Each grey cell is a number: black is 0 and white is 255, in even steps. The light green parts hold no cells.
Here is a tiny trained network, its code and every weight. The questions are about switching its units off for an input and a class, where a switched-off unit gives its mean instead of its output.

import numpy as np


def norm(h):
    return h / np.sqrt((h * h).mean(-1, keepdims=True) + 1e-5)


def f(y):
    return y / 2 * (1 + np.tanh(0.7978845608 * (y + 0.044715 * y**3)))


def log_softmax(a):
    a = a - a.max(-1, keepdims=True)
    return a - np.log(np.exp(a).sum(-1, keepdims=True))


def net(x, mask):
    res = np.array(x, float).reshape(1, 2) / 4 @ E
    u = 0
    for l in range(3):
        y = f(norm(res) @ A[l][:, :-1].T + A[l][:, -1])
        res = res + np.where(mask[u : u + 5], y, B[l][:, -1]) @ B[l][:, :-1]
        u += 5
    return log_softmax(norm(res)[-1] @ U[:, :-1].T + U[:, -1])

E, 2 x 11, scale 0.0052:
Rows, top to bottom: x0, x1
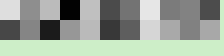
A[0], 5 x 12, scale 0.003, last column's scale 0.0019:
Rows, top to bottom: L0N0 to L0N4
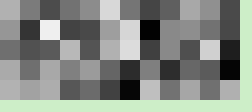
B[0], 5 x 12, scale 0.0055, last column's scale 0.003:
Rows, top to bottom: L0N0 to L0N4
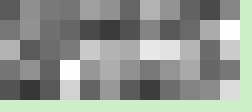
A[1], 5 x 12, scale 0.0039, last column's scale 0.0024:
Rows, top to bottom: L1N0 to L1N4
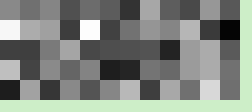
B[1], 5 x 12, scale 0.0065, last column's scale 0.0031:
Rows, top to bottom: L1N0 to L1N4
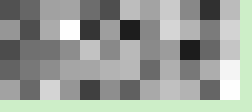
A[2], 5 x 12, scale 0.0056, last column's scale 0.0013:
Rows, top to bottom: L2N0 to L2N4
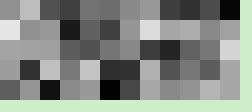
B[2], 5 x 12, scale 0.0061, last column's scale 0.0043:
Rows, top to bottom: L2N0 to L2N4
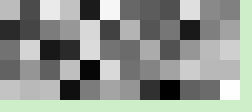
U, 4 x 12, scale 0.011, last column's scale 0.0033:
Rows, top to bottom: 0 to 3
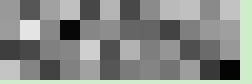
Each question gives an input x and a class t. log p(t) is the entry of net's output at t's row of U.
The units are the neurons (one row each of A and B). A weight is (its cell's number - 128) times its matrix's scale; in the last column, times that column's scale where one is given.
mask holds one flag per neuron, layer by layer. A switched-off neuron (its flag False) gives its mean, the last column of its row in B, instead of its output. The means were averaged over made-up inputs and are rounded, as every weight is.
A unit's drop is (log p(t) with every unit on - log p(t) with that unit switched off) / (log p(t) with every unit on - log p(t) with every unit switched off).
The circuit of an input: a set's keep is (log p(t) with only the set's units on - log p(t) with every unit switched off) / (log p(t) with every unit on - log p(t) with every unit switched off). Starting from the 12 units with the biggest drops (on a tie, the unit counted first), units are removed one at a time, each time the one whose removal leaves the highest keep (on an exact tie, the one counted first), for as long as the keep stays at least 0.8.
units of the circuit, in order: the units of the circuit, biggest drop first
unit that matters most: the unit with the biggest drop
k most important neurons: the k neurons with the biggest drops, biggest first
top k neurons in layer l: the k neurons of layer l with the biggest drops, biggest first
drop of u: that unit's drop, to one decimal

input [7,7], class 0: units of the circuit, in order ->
[L2N3]
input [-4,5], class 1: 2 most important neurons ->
[L1N1 L2N4]
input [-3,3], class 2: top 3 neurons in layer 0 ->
[L0N4 L0N2 L0N3]
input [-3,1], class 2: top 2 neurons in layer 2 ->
[L2N1 L2N3]
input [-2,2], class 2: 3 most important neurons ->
[L2N1 L0N4 L1N1]
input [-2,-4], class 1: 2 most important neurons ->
[L0N4 L1N1]
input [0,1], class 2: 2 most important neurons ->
[L1N2 L0N2]
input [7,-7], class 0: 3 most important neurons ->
[L1N1 L2N3 L2N4]
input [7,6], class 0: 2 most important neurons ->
[L1N1 L2N3]
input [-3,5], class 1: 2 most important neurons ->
[L2N4 L1N1]
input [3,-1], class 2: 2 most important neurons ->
[L0N4 L0N2]
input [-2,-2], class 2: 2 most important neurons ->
[L0N4 L2N1]
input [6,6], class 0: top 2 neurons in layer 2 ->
[L2N3 L2N2]
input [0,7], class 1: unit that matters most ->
L2N4
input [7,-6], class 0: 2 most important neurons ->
[L1N1 L2N3]
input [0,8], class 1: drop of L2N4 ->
1.0
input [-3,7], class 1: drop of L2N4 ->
0.9
